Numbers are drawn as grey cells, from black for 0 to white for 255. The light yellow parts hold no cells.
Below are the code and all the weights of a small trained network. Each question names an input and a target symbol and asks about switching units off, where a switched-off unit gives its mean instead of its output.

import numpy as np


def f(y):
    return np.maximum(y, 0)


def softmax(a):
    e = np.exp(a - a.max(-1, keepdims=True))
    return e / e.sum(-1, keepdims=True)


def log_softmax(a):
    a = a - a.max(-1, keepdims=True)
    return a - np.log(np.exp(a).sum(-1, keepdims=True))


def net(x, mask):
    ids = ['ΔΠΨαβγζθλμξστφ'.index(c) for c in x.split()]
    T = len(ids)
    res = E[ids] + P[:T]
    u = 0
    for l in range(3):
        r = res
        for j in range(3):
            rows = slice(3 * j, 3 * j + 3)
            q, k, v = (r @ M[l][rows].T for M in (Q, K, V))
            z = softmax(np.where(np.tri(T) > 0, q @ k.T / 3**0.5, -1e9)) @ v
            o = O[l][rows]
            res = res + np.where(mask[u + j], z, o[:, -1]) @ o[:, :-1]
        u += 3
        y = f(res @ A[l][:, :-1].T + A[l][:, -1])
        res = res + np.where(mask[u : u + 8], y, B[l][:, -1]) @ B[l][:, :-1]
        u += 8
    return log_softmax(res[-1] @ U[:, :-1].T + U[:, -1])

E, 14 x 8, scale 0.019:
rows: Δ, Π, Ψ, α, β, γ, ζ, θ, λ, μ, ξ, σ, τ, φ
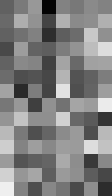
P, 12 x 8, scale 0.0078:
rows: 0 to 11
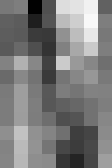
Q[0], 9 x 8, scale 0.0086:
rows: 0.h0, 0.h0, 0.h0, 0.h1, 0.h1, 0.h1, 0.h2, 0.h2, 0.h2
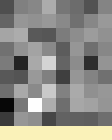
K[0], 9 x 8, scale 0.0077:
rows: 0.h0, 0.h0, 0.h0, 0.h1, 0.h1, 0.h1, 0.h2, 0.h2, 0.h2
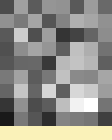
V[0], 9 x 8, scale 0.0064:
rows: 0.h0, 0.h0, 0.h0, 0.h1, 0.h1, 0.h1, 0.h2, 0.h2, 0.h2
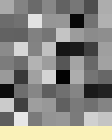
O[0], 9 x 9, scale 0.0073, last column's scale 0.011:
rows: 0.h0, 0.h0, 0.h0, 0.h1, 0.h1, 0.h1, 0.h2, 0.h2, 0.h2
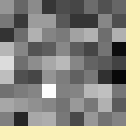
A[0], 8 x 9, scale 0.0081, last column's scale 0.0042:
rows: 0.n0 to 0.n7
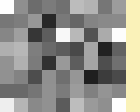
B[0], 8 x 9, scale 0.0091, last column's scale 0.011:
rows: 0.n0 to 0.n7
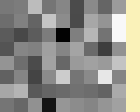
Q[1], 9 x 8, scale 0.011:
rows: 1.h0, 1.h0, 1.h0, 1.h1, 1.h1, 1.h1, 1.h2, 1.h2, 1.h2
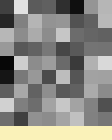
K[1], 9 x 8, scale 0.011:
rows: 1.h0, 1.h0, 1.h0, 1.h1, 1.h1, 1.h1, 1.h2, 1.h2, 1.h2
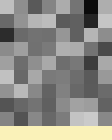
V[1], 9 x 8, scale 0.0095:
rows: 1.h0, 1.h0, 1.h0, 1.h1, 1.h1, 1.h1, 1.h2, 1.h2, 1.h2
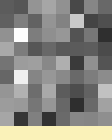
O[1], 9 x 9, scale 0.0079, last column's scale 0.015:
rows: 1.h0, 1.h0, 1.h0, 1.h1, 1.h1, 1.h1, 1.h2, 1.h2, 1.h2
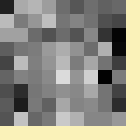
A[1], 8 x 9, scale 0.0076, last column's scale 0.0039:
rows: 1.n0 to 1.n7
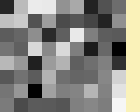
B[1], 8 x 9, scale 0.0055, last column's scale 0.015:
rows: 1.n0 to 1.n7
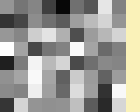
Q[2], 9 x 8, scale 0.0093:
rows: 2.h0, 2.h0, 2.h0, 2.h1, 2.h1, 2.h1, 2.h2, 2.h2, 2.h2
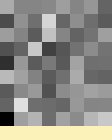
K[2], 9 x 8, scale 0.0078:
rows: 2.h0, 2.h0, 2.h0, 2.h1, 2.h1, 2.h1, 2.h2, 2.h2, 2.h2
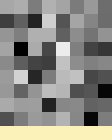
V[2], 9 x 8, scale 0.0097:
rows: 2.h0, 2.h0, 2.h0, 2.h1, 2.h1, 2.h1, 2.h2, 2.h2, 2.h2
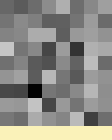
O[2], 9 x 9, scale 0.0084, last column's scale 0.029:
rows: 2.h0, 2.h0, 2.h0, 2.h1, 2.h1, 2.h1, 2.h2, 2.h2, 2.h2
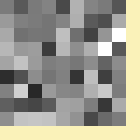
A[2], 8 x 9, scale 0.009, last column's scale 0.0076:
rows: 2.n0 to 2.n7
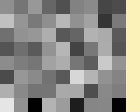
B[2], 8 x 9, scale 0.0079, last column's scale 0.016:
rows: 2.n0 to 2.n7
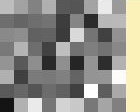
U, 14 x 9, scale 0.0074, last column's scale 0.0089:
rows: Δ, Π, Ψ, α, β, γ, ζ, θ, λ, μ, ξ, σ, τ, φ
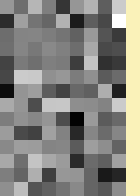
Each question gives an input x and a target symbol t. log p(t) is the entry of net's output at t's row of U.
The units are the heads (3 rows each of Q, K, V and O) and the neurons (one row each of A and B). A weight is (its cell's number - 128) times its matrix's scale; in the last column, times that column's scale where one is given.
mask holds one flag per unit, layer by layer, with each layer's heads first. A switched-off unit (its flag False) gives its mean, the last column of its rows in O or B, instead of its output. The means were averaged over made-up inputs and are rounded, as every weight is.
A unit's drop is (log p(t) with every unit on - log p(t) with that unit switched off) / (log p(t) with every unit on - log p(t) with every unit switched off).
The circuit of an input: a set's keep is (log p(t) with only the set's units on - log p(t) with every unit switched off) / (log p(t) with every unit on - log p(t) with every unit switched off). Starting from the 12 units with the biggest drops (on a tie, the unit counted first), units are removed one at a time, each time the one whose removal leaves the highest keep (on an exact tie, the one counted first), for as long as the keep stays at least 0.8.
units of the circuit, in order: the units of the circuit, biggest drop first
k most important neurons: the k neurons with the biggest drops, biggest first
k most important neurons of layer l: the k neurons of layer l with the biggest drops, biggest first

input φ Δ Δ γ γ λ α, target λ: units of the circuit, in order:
[1.h0; 1.h2]
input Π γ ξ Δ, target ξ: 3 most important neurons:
[0.n2; 1.n7; 0.n0]
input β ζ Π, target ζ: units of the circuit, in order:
[1.h0]
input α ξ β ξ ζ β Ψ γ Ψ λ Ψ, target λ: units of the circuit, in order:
[1.h0; 2.n0]
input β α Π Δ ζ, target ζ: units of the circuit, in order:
[0.n2; 1.h0]
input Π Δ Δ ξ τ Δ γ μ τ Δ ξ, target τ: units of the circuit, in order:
[2.h2; 0.n7]
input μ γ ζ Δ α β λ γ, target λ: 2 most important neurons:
[2.n0; 0.n7]
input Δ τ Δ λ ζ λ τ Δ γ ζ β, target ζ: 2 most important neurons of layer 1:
[1.n2; 1.n6]
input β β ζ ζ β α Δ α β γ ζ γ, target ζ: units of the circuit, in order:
[2.h0; 1.h0]
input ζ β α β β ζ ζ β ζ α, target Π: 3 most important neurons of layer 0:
[0.n2; 0.n4; 0.n1]
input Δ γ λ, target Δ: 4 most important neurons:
[0.n1; 1.n1; 2.n0; 2.n4]
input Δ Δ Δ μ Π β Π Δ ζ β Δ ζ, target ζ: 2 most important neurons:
[0.n2; 1.n2]
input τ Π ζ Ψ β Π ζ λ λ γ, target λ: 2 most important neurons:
[2.n0; 0.n2]
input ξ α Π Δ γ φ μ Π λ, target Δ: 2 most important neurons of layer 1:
[1.n1; 1.n2]
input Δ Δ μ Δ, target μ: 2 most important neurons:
[0.n2; 2.n4]
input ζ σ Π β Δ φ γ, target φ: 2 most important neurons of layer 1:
[1.n1; 1.n2]
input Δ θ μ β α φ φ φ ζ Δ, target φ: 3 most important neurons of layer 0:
[0.n2; 0.n3; 0.n0]
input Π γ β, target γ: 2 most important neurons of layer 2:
[2.n4; 2.n6]
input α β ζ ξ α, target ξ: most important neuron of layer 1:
[1.n7]
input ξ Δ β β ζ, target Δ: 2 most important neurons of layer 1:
[1.n7; 1.n5]
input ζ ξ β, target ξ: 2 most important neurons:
[0.n2; 1.n7]
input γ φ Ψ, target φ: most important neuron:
[0.n3]
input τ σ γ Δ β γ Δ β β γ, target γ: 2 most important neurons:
[1.n5; 0.n2]
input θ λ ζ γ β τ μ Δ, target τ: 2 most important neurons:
[0.n2; 1.n2]
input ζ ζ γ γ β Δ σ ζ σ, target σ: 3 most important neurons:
[1.n2; 0.n2; 2.n4]
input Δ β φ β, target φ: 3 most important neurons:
[0.n3; 1.n1; 2.n1]
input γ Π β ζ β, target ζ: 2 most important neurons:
[0.n2; 1.n6]
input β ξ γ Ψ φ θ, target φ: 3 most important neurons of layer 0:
[0.n3; 0.n0; 0.n4]
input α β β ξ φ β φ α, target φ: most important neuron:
[0.n3]
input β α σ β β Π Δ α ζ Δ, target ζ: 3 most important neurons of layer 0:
[0.n2; 0.n1; 0.n6]
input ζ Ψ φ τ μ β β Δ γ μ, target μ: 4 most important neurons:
[0.n2; 2.n4; 2.n6; 0.n7]
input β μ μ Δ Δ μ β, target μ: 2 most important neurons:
[0.n2; 2.n4]
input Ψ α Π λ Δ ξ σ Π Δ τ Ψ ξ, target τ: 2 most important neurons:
[0.n7; 0.n1]
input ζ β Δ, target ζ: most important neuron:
[0.n2]
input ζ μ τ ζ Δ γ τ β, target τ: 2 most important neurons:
[0.n7; 1.n2]
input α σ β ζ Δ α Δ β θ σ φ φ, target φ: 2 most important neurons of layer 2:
[2.n1; 2.n4]
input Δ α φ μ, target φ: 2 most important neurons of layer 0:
[0.n2; 0.n3]
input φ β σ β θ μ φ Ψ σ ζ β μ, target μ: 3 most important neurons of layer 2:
[2.n4; 2.n6; 2.n5]
